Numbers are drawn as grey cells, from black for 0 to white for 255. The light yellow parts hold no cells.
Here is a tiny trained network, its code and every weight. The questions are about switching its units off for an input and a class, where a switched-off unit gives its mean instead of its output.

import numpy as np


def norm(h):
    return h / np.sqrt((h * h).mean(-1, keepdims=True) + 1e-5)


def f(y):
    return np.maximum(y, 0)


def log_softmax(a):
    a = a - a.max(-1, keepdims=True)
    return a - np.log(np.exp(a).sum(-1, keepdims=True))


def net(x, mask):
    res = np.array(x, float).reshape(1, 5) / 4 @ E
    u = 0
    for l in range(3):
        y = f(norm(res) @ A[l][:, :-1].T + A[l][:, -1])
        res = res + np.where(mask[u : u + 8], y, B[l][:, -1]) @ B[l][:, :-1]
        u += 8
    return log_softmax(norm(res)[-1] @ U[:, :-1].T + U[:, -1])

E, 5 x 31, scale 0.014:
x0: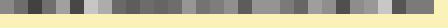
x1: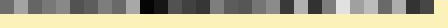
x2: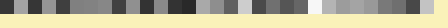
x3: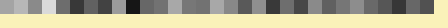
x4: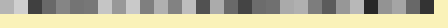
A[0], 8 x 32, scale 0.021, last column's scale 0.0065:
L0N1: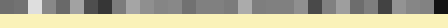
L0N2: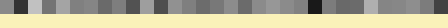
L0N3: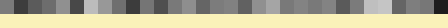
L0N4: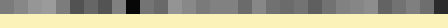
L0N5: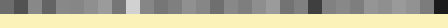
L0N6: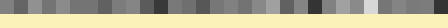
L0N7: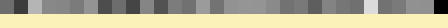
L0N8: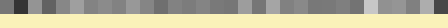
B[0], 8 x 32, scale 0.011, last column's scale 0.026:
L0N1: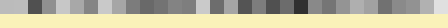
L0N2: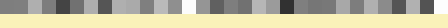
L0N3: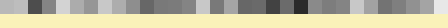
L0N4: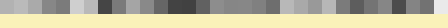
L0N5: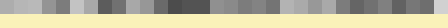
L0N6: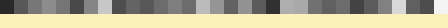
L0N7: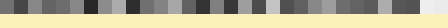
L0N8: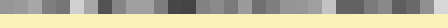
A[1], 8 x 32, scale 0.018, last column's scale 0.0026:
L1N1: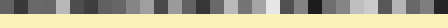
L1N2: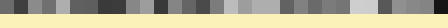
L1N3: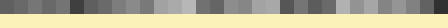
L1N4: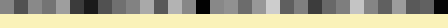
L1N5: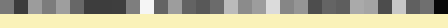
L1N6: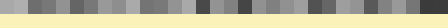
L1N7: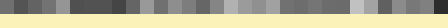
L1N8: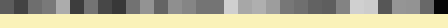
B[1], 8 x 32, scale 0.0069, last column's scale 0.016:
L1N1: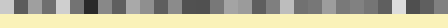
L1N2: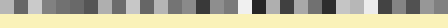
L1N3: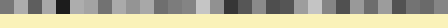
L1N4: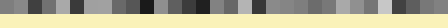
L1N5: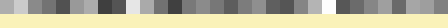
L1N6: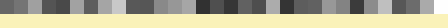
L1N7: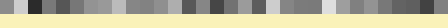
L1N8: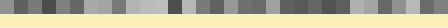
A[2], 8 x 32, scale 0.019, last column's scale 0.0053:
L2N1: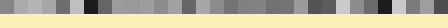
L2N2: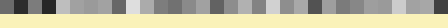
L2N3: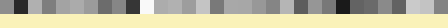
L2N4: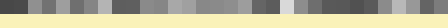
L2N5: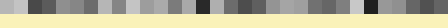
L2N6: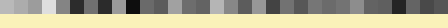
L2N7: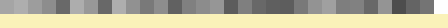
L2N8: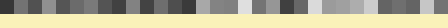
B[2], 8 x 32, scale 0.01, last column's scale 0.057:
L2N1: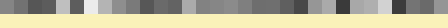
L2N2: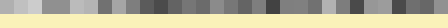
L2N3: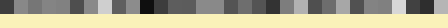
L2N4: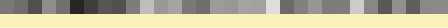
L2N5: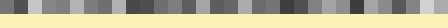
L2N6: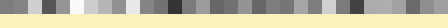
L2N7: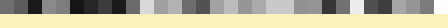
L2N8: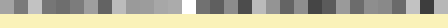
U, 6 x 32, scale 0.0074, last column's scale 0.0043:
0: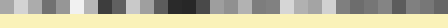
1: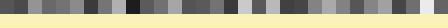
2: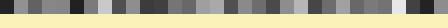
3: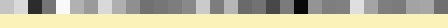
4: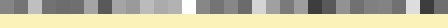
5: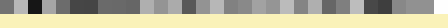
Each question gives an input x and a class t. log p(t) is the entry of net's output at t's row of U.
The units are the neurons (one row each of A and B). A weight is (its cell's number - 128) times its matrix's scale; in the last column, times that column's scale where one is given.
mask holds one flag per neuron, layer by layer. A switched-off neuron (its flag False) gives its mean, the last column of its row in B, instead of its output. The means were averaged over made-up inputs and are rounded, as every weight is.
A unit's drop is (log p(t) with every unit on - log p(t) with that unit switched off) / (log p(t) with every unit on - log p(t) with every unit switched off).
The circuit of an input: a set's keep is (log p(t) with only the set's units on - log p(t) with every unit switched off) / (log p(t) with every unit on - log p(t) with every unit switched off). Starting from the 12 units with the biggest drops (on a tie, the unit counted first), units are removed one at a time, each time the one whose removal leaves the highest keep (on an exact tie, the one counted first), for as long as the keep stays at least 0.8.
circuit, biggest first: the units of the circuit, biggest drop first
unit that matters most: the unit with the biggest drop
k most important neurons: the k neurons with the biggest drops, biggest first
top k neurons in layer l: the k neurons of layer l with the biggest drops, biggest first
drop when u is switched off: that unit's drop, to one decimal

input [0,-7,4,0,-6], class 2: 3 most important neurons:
(L2N3; L1N6; L2N5)
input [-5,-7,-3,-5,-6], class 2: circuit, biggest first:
(L2N3)
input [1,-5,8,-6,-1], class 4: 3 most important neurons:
(L2N8; L0N4; L0N5)
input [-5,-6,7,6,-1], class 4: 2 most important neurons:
(L2N8; L0N5)
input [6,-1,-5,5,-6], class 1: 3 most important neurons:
(L0N7; L0N1; L2N8)
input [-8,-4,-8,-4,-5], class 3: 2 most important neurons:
(L0N1; L2N8)
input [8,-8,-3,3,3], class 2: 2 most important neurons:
(L2N3; L0N1)
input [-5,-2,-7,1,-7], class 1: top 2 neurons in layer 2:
(L2N8; L2N3)
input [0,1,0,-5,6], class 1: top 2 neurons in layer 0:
(L0N4; L0N8)
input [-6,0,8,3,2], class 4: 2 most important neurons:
(L2N8; L0N3)
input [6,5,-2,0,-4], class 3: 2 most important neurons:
(L0N3; L2N3)
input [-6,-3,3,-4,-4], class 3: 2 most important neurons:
(L0N1; L0N4)
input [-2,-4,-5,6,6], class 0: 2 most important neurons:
(L2N6; L0N4)
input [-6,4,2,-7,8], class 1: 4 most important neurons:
(L2N5; L0N4; L0N8; L1N6)
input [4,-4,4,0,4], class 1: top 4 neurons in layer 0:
(L0N2; L0N8; L0N4; L0N1)
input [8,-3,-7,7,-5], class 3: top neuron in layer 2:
(L2N8)
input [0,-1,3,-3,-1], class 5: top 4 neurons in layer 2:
(L2N7; L2N6; L2N5; L2N1)
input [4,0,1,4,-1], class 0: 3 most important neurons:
(L0N4; L0N1; L2N6)
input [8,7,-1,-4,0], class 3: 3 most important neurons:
(L0N3; L2N3; L2N7)
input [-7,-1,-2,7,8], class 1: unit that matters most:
L2N5
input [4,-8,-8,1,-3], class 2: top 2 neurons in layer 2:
(L2N3; L2N8)
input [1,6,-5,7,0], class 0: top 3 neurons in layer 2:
(L2N3; L2N6; L2N8)
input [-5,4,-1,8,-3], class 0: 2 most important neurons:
(L0N4; L2N6)
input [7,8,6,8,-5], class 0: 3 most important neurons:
(L0N4; L2N6; L2N3)
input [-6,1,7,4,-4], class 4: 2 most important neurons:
(L2N8; L0N3)
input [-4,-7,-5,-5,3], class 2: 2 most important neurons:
(L2N3; L0N4)
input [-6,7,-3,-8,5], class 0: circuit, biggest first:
(L0N5)
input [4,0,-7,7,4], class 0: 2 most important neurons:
(L0N4; L2N6)
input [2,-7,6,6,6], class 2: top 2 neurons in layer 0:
(L0N4; L0N5)
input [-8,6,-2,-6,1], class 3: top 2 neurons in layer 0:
(L0N1; L0N4)
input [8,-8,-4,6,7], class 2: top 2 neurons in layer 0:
(L0N1; L0N5)
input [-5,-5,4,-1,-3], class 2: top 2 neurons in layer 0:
(L0N3; L0N4)
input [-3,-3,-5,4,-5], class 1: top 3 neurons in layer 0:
(L0N7; L0N5; L0N2)
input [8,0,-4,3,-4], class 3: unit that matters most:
L0N3
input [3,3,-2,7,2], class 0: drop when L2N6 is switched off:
0.2
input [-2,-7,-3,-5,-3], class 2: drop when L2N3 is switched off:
1.1
